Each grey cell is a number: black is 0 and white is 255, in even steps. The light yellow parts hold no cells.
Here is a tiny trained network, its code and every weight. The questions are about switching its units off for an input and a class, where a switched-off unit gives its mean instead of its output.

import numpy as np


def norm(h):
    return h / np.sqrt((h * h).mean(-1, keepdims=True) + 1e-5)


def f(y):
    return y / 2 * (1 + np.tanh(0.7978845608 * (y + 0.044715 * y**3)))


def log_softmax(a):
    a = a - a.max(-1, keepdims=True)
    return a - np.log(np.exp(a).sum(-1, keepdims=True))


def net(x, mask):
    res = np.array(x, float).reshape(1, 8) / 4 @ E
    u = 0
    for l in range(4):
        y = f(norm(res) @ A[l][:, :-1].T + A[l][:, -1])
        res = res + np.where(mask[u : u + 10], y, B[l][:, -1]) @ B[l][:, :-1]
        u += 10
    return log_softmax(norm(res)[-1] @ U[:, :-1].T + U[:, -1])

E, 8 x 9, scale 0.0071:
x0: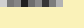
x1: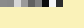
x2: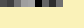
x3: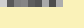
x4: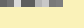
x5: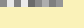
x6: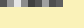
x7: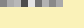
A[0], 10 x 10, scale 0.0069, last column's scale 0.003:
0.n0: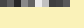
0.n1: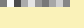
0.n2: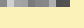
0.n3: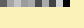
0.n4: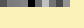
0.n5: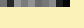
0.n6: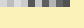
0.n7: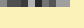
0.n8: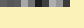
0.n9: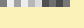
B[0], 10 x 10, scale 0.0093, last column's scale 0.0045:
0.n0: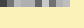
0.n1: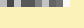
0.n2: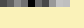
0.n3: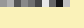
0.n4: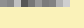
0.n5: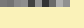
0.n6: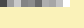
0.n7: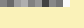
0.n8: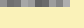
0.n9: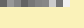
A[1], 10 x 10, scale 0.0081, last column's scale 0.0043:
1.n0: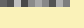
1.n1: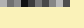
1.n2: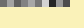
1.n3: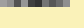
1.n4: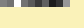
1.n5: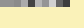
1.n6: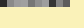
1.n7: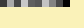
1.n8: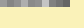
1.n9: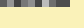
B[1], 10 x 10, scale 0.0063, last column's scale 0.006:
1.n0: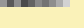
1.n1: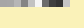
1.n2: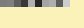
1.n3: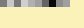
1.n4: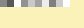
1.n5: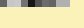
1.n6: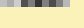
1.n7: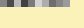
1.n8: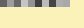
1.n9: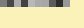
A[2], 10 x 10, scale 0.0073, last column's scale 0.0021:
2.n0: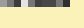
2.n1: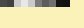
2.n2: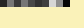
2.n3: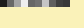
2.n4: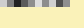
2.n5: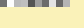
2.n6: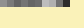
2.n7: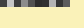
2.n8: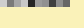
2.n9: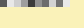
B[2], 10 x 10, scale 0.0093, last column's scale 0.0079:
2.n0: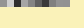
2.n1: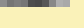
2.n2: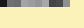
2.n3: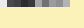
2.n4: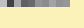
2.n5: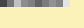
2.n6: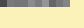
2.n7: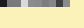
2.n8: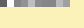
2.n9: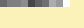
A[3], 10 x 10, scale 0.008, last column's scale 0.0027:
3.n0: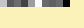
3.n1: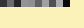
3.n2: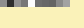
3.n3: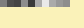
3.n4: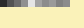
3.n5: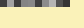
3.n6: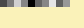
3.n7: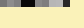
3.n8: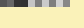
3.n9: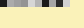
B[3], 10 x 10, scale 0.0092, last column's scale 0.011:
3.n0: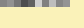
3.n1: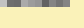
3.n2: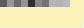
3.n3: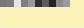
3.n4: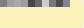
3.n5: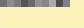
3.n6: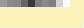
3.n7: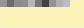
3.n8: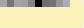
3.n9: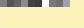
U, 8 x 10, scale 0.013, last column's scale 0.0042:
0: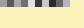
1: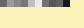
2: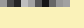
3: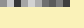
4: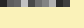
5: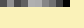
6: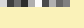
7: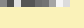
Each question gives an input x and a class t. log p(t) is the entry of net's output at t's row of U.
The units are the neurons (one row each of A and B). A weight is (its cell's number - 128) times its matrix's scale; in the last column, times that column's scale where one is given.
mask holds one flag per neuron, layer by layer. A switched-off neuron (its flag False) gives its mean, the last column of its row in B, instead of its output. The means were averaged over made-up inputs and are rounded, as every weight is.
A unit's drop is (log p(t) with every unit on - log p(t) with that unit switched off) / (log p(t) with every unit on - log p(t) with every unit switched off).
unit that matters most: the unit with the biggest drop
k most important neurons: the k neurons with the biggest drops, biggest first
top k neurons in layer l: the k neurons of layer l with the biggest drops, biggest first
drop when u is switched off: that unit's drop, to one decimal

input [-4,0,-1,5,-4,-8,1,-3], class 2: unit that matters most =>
0.n1
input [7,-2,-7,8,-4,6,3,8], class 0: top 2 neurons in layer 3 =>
3.n6; 3.n2
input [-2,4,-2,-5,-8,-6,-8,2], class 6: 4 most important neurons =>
2.n4; 0.n1; 0.n6; 0.n0
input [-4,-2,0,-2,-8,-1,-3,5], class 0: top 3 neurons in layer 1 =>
1.n1; 1.n8; 1.n3
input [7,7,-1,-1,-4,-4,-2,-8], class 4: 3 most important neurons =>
0.n1; 1.n4; 2.n7
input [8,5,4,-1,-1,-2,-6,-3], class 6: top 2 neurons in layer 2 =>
2.n4; 2.n5
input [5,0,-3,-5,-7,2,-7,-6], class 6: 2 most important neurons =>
0.n1; 0.n6
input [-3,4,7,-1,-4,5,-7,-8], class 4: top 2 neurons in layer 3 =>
3.n9; 3.n5
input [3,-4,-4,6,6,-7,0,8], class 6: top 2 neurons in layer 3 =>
3.n0; 3.n6
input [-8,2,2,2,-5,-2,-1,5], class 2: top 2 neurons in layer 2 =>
2.n1; 2.n5
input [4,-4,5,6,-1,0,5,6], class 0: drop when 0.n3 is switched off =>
0.2
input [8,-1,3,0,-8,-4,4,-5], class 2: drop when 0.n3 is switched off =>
0.0
